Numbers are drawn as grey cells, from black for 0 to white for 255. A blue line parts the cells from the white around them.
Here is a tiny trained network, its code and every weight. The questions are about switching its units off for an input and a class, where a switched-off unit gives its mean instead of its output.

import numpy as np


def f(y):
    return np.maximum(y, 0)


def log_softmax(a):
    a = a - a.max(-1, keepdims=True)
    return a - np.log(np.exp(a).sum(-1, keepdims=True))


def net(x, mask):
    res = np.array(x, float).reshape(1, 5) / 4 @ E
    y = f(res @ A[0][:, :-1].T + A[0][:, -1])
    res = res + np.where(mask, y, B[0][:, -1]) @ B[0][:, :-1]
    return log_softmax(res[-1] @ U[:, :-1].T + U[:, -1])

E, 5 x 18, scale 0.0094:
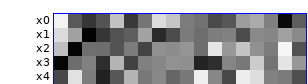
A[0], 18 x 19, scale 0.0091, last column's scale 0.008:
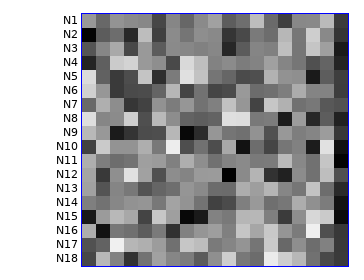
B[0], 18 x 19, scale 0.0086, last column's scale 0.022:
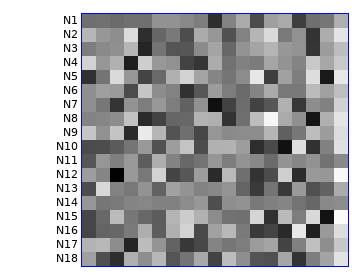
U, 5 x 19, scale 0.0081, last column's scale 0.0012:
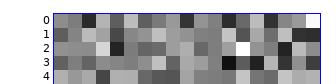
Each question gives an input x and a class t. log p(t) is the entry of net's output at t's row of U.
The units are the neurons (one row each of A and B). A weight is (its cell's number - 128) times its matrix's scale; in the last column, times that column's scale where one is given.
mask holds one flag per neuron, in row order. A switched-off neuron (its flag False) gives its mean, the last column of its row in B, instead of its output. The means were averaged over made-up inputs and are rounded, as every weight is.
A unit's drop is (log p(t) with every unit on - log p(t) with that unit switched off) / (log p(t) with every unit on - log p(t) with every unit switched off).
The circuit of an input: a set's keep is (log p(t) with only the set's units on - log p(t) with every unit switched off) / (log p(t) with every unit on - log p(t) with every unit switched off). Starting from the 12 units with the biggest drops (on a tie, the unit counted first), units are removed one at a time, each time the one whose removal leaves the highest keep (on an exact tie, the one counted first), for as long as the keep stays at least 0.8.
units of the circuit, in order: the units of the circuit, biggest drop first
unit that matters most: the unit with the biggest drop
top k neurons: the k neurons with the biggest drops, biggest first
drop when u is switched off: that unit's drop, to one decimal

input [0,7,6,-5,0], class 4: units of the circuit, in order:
N9
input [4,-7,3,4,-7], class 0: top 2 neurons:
N12, N9
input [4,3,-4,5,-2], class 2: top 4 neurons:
N15, N2, N16, N3
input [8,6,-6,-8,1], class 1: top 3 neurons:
N5, N2, N3
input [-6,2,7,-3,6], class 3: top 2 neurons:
N16, N12
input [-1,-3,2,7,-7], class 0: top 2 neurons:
N12, N8
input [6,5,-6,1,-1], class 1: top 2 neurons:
N5, N16
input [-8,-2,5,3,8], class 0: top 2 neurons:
N18, N7
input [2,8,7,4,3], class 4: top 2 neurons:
N9, N6
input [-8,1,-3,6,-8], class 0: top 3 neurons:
N12, N5, N1
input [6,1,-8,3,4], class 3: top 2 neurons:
N10, N15
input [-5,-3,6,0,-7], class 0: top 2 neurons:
N12, N10
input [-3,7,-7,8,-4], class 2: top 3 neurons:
N2, N3, N16
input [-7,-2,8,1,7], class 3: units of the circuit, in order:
N16
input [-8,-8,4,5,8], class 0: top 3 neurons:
N18, N7, N5
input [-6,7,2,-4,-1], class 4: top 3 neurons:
N9, N5, N6
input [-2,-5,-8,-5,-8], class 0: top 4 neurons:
N12, N16, N1, N13
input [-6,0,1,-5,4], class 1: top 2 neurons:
N15, N12
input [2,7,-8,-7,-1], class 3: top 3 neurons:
N10, N2, N3
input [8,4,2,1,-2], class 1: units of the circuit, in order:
N5
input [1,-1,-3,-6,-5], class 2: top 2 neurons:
N8, N18
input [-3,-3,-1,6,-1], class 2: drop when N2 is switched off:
0.1
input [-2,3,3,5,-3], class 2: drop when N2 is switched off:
0.3
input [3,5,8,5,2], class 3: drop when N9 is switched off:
0.0
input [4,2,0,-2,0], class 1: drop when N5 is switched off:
0.1
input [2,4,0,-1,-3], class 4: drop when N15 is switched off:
0.2
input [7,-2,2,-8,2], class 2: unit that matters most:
N8
